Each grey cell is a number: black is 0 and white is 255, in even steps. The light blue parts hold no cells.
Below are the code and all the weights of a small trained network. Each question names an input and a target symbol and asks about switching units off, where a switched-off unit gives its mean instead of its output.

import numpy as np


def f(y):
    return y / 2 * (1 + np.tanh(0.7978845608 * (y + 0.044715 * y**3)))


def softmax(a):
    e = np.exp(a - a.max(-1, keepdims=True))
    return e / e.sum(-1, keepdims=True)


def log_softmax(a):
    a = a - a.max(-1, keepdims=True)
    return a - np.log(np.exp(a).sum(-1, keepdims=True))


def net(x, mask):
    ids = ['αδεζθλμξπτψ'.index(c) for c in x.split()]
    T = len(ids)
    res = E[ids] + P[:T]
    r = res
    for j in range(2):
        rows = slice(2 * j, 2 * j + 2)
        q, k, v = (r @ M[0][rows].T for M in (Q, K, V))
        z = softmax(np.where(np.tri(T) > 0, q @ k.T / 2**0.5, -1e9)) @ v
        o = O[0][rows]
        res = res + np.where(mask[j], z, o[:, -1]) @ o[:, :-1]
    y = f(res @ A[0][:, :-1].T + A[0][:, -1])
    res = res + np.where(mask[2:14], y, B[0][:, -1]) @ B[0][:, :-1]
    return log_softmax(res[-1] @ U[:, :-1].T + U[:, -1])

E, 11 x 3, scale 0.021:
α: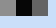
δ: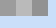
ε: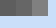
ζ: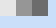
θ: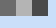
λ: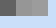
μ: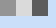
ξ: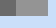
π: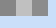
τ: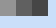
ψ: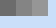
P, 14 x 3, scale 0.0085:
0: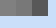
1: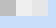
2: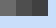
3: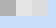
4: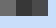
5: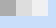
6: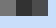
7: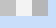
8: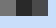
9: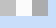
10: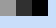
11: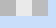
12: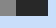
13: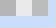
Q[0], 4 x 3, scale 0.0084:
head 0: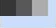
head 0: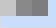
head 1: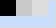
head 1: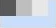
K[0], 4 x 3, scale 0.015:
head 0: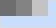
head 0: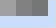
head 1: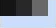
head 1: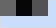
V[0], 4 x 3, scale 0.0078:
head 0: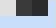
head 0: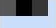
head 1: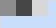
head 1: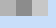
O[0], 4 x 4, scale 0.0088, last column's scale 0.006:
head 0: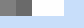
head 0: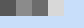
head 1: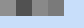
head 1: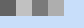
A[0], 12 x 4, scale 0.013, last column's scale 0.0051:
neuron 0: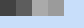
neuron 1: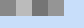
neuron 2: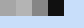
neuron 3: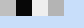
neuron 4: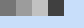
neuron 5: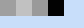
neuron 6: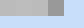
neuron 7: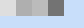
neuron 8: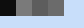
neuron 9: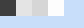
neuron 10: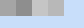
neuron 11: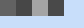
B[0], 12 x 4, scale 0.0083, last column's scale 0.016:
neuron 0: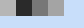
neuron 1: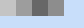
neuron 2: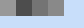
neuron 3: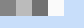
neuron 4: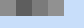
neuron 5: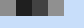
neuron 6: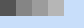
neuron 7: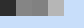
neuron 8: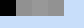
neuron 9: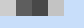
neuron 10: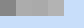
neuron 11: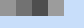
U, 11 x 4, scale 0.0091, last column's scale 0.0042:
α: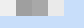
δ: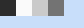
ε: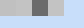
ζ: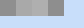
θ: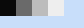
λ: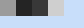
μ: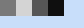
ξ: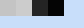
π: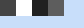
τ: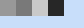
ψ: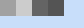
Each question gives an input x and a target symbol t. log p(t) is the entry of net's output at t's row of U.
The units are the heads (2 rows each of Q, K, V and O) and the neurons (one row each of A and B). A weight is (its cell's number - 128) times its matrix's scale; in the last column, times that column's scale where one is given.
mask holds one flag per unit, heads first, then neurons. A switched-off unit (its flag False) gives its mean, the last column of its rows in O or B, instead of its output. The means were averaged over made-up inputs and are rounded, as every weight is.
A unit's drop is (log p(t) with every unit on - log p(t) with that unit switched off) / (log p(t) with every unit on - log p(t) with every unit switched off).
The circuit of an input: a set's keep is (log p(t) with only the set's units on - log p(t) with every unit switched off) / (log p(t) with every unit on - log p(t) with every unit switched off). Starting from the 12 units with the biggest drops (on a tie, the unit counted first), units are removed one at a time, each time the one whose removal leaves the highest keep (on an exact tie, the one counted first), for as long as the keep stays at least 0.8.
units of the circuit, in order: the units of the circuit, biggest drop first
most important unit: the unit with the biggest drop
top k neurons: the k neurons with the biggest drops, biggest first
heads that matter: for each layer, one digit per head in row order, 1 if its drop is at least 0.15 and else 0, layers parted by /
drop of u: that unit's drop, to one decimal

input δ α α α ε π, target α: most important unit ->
neuron 9
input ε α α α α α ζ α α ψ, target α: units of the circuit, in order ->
[neuron 9; head 0]
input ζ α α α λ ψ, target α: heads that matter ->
00
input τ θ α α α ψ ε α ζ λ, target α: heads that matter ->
00
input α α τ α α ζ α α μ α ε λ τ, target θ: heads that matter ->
11
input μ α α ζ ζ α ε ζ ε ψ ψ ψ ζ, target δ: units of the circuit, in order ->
[head 0; neuron 7; neuron 9; neuron 0]
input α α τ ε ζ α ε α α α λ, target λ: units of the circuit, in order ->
[head 0; neuron 3; neuron 9]
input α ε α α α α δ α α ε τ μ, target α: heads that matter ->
10
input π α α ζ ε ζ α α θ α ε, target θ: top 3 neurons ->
[neuron 8; neuron 3; neuron 9]
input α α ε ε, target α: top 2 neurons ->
[neuron 7; neuron 9]
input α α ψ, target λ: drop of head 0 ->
0.2
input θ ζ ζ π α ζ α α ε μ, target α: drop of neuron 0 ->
-0.1
